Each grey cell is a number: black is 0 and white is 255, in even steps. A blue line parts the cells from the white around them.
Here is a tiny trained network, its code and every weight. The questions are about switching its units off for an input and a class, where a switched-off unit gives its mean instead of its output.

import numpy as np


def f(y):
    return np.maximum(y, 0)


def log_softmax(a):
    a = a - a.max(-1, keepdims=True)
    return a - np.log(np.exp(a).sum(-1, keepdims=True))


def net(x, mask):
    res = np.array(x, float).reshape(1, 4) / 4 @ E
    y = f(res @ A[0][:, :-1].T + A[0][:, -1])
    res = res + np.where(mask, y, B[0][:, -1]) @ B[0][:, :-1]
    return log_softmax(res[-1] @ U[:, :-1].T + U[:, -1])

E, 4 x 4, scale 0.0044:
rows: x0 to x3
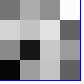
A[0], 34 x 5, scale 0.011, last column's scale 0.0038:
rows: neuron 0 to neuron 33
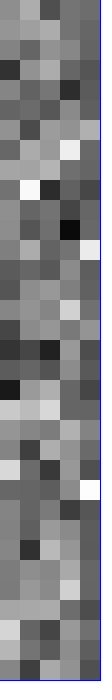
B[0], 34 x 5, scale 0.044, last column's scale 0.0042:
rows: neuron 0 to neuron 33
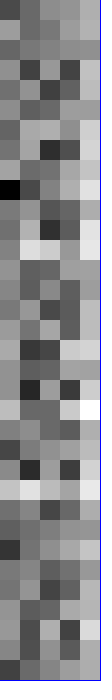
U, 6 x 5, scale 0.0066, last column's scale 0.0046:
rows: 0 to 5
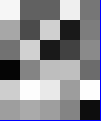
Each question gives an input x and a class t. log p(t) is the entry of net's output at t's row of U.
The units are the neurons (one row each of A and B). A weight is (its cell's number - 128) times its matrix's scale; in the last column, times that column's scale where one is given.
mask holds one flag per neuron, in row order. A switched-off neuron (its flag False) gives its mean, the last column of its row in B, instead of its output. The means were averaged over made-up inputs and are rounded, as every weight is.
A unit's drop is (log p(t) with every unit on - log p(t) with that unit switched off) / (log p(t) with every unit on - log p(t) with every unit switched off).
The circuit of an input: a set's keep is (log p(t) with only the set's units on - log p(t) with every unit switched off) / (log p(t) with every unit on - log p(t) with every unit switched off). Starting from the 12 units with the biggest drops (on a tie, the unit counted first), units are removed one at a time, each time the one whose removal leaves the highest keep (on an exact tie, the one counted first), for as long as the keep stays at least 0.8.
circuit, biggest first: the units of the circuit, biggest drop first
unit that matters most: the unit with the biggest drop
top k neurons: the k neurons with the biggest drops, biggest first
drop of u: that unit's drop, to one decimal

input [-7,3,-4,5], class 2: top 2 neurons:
(neuron 11; neuron 4)
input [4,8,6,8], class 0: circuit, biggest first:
(neuron 20)
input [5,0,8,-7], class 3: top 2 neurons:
(neuron 27; neuron 22)
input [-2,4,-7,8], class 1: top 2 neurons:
(neuron 19; neuron 3)
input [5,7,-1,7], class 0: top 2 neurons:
(neuron 20; neuron 8)
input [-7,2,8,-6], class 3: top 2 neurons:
(neuron 27; neuron 22)
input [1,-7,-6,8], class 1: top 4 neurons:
(neuron 19; neuron 3; neuron 20; neuron 16)
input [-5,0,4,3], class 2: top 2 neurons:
(neuron 11; neuron 9)
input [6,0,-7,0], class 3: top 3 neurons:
(neuron 9; neuron 11; neuron 0)
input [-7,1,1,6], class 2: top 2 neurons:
(neuron 11; neuron 4)
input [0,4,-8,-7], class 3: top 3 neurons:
(neuron 9; neuron 0; neuron 19)
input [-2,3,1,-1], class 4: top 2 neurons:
(neuron 17; neuron 9)
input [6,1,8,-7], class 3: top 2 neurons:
(neuron 27; neuron 22)
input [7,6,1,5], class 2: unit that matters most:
neuron 7
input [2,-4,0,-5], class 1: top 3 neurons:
(neuron 20; neuron 23; neuron 31)
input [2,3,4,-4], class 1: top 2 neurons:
(neuron 9; neuron 31)
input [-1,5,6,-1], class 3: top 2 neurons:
(neuron 27; neuron 17)
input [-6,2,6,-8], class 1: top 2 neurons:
(neuron 31; neuron 23)
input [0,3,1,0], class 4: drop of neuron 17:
0.4
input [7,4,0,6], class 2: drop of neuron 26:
0.0
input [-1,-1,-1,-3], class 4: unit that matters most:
neuron 19
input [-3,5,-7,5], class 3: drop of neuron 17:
0.1
